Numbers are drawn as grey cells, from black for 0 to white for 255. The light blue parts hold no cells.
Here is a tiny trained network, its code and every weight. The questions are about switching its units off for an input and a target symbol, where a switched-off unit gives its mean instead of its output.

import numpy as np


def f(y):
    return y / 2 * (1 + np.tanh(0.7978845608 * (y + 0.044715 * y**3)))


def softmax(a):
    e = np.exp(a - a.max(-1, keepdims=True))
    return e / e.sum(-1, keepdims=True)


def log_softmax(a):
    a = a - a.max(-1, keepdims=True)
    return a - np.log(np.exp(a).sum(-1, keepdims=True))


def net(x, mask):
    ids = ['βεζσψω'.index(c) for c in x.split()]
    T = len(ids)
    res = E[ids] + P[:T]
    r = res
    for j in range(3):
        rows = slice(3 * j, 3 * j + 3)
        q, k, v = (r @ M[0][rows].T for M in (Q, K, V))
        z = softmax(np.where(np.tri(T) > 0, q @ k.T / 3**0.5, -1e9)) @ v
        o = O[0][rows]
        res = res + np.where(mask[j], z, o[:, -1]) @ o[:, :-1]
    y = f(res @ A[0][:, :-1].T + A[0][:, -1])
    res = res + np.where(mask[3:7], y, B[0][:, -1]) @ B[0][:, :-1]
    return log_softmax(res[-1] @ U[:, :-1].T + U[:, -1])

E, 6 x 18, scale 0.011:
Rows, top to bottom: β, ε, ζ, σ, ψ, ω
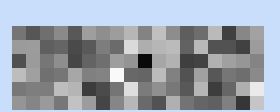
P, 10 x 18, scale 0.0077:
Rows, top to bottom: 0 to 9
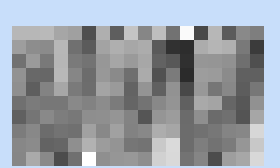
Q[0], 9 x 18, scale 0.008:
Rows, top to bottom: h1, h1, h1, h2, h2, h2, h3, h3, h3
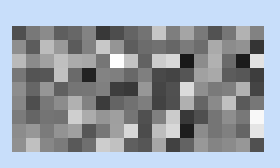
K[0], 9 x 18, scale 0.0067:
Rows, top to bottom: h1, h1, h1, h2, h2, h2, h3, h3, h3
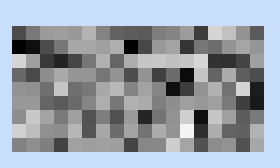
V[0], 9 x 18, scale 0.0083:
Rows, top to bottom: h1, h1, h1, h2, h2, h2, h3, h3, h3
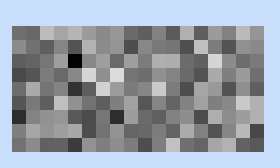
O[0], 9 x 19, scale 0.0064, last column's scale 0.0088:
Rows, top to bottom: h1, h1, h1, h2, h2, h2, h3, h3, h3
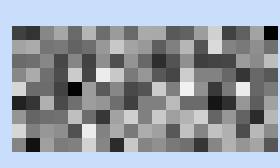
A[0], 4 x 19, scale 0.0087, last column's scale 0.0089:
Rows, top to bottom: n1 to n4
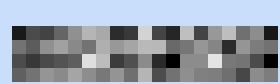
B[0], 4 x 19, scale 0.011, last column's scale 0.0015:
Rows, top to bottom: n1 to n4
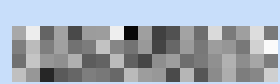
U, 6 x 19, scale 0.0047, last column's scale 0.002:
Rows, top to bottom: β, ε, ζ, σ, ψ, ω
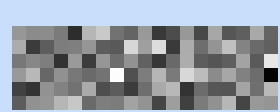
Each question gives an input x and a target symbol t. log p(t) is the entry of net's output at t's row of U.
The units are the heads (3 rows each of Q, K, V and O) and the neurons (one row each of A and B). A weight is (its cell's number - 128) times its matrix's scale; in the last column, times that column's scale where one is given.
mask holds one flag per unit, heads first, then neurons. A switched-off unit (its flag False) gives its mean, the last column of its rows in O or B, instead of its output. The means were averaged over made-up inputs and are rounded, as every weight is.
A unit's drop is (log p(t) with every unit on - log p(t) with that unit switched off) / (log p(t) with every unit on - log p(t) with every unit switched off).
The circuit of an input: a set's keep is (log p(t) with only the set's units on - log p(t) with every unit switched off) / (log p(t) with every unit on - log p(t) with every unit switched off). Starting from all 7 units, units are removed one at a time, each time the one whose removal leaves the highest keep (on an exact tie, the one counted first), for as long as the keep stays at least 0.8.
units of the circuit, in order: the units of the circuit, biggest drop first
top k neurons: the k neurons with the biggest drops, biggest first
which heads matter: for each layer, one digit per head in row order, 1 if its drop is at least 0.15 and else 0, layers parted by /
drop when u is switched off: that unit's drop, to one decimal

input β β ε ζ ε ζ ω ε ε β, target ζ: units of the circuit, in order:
[h1 h3]
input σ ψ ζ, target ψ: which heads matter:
110
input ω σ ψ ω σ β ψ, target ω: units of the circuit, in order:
[h2 n2 h1]
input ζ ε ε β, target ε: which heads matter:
011
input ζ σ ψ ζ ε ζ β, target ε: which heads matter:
001
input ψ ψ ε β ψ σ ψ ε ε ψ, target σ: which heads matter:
001
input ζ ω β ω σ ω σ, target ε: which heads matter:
001
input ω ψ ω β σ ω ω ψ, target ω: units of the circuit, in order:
[h2]
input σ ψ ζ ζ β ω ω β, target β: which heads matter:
101
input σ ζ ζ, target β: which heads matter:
011
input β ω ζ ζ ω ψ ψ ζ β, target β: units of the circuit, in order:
[n2 h1]
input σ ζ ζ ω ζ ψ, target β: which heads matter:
101
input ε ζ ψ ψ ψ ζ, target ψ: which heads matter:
010
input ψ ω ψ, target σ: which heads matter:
101
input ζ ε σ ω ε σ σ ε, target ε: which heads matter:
011
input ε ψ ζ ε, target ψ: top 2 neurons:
[n2 n4]
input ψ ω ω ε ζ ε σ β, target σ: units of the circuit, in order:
[h3]
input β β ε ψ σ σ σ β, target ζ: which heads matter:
111
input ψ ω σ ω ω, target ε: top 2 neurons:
[n4 n2]
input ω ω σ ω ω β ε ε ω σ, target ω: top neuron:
[n4]
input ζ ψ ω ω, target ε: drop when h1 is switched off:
0.1
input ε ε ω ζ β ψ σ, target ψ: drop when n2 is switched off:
0.1
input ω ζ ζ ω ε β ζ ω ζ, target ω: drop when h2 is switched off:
1.2
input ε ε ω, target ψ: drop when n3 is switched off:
0.0
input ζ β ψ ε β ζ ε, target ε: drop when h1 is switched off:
-0.2
